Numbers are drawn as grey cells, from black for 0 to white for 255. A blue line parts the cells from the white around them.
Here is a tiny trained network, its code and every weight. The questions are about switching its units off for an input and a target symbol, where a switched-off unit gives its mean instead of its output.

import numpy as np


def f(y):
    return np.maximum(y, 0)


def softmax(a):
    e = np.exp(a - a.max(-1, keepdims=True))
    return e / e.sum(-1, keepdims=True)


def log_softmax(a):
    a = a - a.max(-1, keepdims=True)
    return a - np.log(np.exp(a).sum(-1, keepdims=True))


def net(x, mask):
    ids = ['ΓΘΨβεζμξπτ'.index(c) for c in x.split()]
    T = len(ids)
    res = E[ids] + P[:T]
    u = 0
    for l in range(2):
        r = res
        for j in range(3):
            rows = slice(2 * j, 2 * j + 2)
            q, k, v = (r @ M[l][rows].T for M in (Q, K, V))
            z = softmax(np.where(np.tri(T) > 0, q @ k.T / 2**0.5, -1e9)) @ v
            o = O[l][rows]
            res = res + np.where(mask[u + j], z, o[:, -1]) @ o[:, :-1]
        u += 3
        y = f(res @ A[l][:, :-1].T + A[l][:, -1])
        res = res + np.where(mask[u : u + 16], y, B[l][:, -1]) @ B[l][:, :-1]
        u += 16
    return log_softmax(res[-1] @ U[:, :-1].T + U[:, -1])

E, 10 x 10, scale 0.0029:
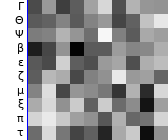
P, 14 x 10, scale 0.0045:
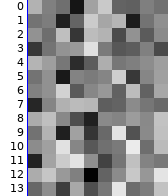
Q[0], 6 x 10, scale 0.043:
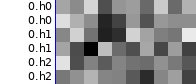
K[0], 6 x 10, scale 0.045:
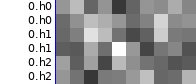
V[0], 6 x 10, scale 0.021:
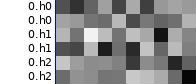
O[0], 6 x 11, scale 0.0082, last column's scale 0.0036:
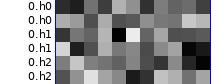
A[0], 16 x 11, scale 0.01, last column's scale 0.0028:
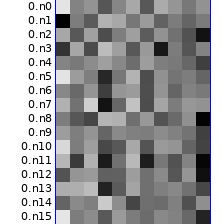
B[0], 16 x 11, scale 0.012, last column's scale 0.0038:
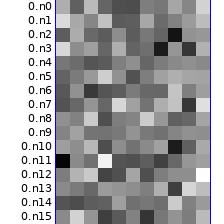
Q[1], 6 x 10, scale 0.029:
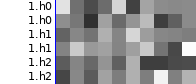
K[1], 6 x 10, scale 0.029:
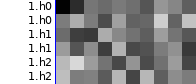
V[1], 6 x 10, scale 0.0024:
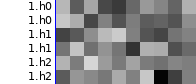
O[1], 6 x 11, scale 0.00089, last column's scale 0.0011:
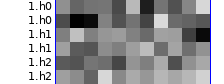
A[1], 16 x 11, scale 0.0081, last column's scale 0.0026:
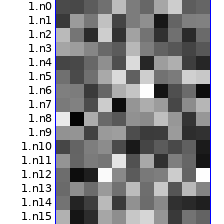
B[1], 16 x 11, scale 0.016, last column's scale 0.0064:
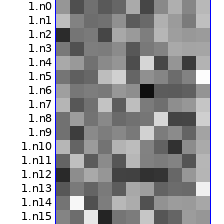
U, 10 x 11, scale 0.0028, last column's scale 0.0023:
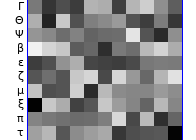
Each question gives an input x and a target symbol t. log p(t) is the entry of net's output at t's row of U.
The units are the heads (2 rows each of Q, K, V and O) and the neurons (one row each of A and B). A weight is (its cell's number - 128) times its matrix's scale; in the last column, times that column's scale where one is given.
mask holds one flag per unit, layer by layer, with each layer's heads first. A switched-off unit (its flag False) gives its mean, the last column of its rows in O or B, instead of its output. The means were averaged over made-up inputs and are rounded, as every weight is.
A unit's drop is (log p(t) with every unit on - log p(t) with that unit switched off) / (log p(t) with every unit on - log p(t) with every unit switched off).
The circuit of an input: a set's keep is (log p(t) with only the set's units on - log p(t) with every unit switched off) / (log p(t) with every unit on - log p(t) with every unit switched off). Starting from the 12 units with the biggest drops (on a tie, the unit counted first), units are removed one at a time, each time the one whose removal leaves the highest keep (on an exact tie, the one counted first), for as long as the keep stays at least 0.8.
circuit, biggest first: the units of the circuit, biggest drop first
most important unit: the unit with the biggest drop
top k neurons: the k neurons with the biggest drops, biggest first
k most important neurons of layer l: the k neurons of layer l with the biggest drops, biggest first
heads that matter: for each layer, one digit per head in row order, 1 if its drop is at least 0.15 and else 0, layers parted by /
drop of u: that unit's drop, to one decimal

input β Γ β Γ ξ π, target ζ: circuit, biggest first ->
(1.n5 0.h2 0.n12 0.h1)
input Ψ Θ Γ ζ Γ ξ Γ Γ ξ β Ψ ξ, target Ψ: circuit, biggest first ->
(0.h1 1.n8 0.n0)
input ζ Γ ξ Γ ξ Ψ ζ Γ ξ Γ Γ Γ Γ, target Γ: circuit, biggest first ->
(0.h0 1.n0 0.n7 0.n6)
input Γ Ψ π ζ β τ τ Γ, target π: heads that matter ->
011 / 000
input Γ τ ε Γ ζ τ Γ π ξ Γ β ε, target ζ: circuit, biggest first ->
(1.n5 0.h1 0.n12 0.h2)
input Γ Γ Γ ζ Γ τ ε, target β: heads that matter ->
110 / 000
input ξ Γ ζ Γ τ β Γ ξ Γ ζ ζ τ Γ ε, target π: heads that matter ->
011 / 000
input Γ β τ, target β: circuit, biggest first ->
(0.h1 0.n15 0.h0 0.n0)
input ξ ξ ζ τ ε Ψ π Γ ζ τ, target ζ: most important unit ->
1.n5
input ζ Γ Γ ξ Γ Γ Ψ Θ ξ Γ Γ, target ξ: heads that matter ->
010 / 000
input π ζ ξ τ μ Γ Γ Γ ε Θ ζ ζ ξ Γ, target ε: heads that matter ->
011 / 000
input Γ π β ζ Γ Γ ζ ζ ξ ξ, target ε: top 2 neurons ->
(1.n12 0.n14)
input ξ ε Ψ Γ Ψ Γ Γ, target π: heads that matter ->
110 / 000
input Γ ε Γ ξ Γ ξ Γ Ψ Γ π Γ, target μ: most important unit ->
1.n7
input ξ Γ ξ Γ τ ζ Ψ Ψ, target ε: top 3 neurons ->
(1.n12 0.n14 0.n12)
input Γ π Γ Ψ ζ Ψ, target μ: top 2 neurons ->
(1.n7 0.n1)
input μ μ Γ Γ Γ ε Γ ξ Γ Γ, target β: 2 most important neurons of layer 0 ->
(0.n3 0.n1)
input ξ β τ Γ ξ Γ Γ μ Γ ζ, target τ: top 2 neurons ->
(1.n6 0.n3)
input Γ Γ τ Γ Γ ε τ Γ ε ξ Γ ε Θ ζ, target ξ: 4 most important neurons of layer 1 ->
(1.n15 1.n2 1.n14 1.n12)
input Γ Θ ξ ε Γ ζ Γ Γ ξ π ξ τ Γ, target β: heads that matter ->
010 / 000
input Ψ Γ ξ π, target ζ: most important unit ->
1.n5
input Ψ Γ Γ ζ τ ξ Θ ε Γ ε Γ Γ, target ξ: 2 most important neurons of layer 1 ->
(1.n15 1.n2)
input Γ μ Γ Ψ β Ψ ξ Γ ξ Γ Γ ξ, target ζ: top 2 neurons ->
(1.n5 0.n12)
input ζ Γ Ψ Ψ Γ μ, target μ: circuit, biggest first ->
(0.h1 1.n7 0.n1)
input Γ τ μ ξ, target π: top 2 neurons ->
(1.n9 0.n3)
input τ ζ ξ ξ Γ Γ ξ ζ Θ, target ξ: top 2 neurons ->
(0.n12 1.n13)
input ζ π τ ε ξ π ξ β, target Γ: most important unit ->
0.h2
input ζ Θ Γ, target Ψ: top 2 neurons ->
(1.n8 0.n0)
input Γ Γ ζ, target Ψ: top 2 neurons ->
(1.n8 0.n0)
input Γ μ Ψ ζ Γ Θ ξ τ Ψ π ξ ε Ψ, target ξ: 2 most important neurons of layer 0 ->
(0.n12 0.n13)
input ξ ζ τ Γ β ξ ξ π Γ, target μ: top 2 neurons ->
(1.n7 0.n7)
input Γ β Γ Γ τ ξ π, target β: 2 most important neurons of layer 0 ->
(0.n15 0.n0)
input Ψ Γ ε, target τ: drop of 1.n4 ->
0.1
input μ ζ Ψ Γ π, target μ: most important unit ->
0.h0
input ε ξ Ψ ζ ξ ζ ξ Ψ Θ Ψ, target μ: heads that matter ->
010 / 000
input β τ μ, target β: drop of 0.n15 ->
0.6
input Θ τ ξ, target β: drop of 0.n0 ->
0.1
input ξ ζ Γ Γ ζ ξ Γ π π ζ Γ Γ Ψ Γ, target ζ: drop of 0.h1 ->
0.3
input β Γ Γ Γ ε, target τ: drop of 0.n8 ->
0.0
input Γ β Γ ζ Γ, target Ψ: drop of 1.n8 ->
0.6
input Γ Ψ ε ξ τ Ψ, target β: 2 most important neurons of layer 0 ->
(0.n3 0.n1)
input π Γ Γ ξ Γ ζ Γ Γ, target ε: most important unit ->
1.n12
